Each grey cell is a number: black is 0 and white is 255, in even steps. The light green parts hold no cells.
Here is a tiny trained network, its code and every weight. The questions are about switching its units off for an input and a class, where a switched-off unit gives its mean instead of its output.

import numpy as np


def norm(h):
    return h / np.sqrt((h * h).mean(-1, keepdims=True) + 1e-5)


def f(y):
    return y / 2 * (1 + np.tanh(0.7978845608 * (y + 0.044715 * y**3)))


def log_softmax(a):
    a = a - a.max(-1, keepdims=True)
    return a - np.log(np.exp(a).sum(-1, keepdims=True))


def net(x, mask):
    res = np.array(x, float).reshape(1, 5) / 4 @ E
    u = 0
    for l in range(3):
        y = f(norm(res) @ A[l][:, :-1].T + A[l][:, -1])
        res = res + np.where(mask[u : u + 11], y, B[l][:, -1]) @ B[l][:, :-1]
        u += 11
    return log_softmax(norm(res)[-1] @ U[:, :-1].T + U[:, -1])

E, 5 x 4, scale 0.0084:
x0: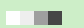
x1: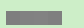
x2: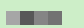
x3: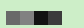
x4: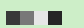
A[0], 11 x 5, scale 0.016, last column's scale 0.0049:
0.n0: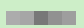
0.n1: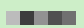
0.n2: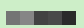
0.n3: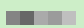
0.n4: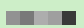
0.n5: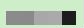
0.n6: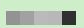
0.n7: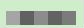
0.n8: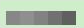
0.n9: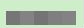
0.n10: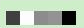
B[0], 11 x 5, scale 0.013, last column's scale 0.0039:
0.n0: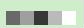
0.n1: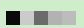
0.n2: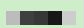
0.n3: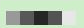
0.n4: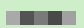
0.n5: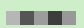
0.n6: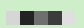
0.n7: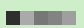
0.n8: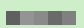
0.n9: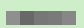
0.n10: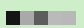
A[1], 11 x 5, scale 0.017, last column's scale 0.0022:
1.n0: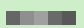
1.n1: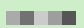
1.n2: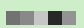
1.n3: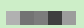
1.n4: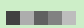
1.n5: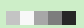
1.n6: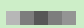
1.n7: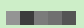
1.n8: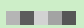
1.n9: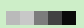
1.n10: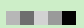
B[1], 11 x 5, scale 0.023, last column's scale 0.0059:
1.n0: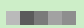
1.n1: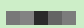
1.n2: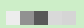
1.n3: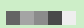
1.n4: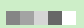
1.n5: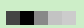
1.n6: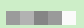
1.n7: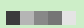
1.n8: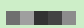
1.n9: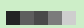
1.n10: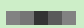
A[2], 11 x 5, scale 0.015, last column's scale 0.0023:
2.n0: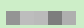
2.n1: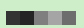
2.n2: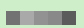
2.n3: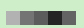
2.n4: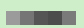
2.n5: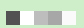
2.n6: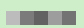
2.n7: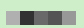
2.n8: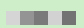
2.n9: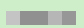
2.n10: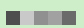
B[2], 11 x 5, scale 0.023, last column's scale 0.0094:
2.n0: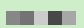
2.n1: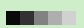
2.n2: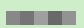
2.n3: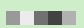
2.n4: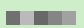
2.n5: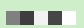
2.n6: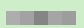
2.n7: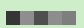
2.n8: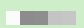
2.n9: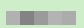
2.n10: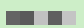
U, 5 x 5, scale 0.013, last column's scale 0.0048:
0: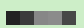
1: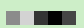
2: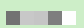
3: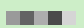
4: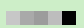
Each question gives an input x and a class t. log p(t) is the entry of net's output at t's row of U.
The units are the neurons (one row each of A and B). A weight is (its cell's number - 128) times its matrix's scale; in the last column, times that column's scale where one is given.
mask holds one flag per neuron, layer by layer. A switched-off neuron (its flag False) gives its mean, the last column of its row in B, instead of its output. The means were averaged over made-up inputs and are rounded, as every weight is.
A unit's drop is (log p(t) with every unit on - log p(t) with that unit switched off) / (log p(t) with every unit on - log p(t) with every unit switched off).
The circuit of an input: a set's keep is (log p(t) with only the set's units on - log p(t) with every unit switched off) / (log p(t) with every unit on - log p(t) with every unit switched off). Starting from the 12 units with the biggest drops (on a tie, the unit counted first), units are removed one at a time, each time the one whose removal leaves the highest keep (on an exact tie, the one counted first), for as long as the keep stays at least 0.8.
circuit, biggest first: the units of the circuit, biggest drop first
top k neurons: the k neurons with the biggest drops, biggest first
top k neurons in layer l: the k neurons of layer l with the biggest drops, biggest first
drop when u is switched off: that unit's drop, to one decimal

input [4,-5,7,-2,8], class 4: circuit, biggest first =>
[1.n2]
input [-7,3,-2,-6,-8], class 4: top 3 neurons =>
[1.n3, 1.n9, 1.n5]
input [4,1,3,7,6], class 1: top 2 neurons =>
[0.n2, 1.n9]
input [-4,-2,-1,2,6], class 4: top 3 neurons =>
[1.n2, 0.n0, 0.n10]
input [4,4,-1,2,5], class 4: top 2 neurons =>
[1.n2, 0.n0]
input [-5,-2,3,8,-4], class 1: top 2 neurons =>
[0.n2, 1.n4]
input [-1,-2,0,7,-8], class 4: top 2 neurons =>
[1.n6, 0.n6]
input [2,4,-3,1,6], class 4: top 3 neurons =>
[0.n0, 1.n2, 1.n0]
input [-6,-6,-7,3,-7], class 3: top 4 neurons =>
[1.n5, 1.n9, 1.n2, 0.n6]
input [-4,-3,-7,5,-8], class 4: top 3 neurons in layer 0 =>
[0.n1, 0.n10, 0.n7]
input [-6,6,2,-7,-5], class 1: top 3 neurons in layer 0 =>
[0.n1, 0.n0, 0.n10]
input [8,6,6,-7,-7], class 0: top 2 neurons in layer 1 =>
[1.n5, 1.n9]
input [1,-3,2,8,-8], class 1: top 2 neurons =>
[0.n2, 1.n2]
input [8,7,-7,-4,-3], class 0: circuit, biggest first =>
[1.n5]
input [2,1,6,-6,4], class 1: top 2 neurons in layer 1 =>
[1.n3, 1.n4]
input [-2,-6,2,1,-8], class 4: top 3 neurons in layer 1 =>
[1.n7, 1.n3, 1.n4]
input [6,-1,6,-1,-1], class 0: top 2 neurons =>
[1.n5, 0.n10]
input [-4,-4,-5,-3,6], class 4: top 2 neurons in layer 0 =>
[0.n0, 0.n1]
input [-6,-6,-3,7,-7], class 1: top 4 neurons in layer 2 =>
[2.n1, 2.n5, 2.n8, 2.n9]
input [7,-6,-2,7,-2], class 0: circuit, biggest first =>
[1.n9]
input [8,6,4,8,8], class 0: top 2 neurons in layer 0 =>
[0.n3, 0.n6]
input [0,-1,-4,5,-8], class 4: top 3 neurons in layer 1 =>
[1.n7, 1.n3, 1.n4]
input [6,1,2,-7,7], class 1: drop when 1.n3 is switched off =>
0.2
